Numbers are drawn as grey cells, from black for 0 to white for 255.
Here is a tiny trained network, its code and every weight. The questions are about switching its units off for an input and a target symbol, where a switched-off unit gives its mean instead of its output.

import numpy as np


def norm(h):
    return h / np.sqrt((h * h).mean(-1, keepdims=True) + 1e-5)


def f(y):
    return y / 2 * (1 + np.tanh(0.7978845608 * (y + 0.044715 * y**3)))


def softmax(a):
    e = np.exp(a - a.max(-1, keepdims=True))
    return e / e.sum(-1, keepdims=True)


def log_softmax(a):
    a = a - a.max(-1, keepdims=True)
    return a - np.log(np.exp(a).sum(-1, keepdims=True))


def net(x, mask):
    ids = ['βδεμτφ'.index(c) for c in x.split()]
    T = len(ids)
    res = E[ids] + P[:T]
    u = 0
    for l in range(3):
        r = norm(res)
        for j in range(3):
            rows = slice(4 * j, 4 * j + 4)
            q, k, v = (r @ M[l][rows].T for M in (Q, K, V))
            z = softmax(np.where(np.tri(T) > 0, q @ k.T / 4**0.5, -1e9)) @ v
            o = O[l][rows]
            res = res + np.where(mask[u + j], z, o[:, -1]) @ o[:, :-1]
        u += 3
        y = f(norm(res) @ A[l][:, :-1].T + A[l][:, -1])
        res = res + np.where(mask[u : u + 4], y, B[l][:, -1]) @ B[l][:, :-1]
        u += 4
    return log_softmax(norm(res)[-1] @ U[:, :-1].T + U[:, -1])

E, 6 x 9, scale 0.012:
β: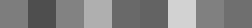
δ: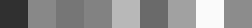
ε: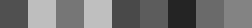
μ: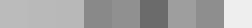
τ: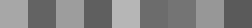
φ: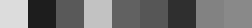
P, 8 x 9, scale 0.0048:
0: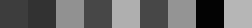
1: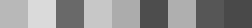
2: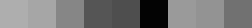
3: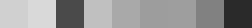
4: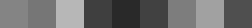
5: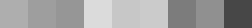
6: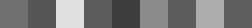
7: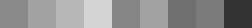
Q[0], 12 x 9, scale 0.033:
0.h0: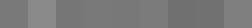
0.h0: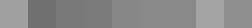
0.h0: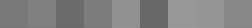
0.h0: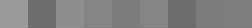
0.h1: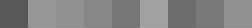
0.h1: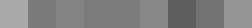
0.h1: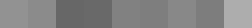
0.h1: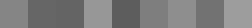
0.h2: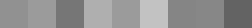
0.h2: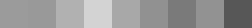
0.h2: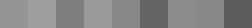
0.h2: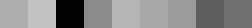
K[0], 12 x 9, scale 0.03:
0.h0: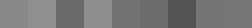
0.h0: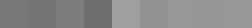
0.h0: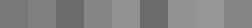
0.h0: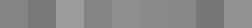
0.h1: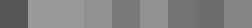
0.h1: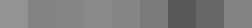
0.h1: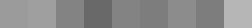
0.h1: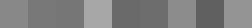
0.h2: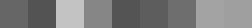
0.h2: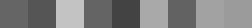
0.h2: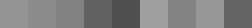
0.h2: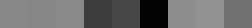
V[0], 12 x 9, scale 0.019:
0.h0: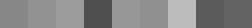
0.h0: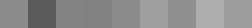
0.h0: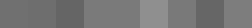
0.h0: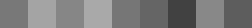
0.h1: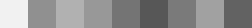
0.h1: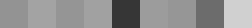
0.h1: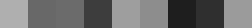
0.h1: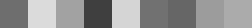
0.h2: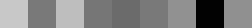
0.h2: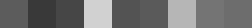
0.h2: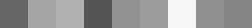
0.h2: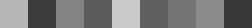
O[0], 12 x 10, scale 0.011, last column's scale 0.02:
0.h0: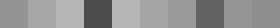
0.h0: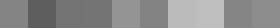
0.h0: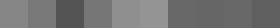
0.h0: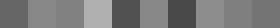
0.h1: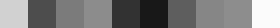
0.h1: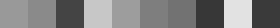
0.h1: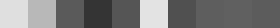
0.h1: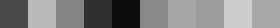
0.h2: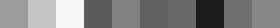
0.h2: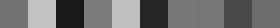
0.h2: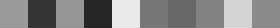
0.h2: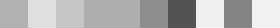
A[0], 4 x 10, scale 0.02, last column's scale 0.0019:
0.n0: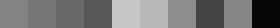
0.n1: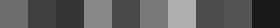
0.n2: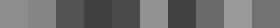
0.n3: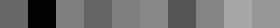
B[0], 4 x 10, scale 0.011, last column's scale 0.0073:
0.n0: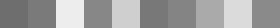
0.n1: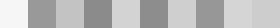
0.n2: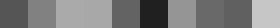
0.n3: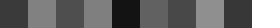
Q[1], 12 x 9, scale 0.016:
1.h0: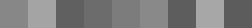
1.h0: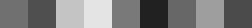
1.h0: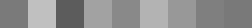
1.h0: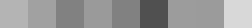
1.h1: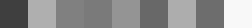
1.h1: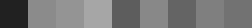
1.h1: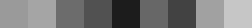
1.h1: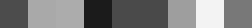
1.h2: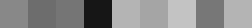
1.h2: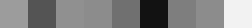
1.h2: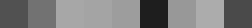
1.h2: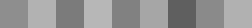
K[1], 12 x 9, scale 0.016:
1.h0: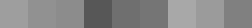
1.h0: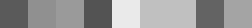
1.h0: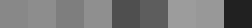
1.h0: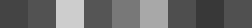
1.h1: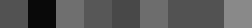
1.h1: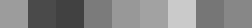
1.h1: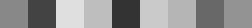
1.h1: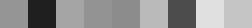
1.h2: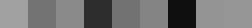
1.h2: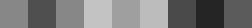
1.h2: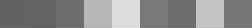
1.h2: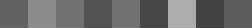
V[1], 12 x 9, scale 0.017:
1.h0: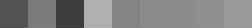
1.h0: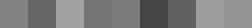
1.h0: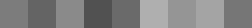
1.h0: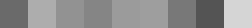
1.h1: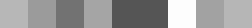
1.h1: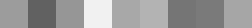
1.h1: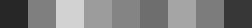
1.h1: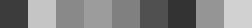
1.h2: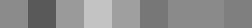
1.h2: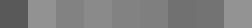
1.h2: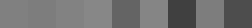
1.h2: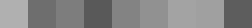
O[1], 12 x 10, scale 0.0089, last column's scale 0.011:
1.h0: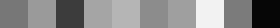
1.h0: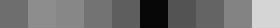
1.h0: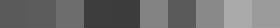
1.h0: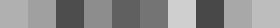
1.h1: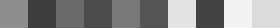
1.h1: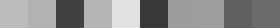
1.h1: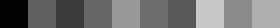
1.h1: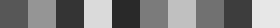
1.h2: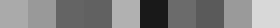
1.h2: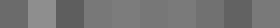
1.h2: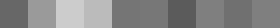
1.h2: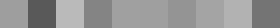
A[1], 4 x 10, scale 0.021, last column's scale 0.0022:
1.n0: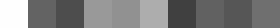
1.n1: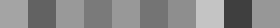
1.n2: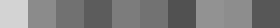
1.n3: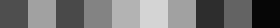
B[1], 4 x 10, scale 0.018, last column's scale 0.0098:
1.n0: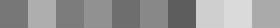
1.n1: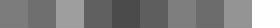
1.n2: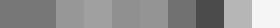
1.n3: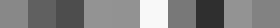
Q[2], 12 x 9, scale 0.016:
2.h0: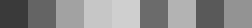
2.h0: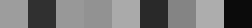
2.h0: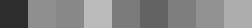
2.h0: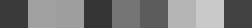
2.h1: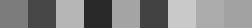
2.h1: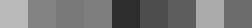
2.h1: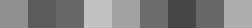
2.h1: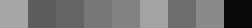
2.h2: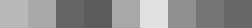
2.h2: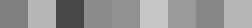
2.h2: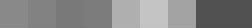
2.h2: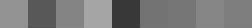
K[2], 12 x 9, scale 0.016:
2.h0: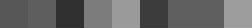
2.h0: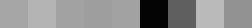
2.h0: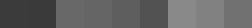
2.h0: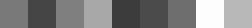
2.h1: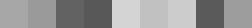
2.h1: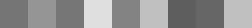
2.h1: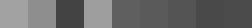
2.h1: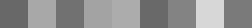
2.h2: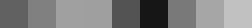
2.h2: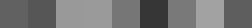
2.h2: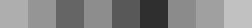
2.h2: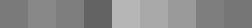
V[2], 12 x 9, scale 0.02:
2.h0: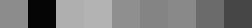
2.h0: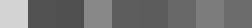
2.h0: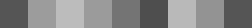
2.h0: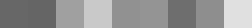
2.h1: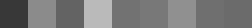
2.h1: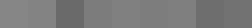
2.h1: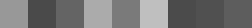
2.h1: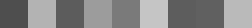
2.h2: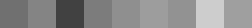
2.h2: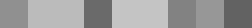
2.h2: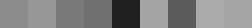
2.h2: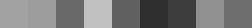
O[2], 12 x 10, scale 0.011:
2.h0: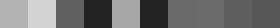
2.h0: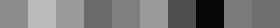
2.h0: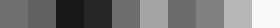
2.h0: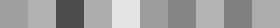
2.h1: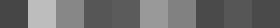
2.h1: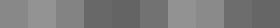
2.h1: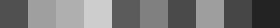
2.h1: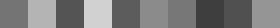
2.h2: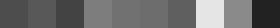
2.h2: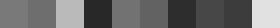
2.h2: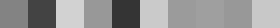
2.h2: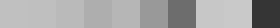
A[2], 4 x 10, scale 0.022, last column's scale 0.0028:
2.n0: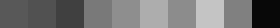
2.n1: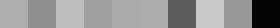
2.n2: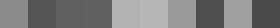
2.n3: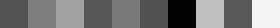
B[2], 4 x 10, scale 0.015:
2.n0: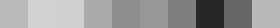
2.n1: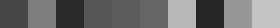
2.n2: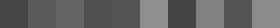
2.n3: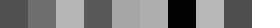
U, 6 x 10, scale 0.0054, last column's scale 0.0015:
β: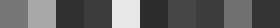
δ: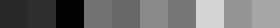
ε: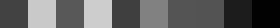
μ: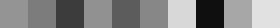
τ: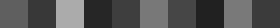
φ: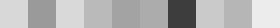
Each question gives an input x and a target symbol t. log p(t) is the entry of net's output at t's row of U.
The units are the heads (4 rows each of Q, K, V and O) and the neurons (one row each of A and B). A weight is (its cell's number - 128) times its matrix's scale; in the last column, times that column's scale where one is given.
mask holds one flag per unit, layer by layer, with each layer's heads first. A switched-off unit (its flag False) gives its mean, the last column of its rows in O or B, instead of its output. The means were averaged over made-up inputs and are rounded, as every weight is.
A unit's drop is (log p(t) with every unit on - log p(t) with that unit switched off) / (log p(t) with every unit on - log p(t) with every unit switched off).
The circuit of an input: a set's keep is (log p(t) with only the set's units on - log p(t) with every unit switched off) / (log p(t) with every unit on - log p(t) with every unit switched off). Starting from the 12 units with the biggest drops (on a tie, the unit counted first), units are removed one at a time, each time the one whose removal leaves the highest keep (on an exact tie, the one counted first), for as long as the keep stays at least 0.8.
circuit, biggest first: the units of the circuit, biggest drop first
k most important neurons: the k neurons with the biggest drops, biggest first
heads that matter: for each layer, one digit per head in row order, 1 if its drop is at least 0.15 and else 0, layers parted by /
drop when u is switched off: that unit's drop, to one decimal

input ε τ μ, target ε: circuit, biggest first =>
(0.h1 2.h1 0.h0)
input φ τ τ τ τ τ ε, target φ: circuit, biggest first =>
(2.h2)
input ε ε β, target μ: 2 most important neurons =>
(0.n1 2.n3)
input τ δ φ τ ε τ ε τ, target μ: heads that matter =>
001 / 000 / 000
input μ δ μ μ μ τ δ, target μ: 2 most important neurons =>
(2.n3 2.n1)
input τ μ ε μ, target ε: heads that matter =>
110 / 011 / 010
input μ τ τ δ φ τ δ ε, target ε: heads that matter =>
100 / 000 / 010
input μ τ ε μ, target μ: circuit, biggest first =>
(0.h2 0.n1)
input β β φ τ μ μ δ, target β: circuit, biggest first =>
(2.h2 0.h1)
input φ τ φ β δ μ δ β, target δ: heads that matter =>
011 / 000 / 000
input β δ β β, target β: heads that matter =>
010 / 000 / 000
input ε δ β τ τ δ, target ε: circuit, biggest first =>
(0.h1 2.h1)
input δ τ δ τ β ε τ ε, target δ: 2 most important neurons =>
(2.n1 0.n1)
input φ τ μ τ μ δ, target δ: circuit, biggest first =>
(0.h1)
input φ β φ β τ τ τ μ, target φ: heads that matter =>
001 / 000 / 001
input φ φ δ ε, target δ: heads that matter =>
101 / 000 / 000
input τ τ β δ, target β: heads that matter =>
001 / 010 / 000
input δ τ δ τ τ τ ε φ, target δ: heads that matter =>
010 / 000 / 001
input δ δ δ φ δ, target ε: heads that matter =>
011 / 000 / 000
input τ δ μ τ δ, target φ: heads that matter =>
001 / 000 / 000
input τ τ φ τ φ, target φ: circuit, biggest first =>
(0.h2)
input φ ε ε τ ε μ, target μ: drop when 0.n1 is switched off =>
-0.1
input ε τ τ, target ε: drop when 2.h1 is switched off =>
0.8
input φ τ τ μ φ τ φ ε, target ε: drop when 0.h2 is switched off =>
0.3
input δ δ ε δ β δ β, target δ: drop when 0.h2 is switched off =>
0.4
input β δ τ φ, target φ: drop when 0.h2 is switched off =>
0.4
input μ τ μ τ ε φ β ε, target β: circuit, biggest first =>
(0.h2)
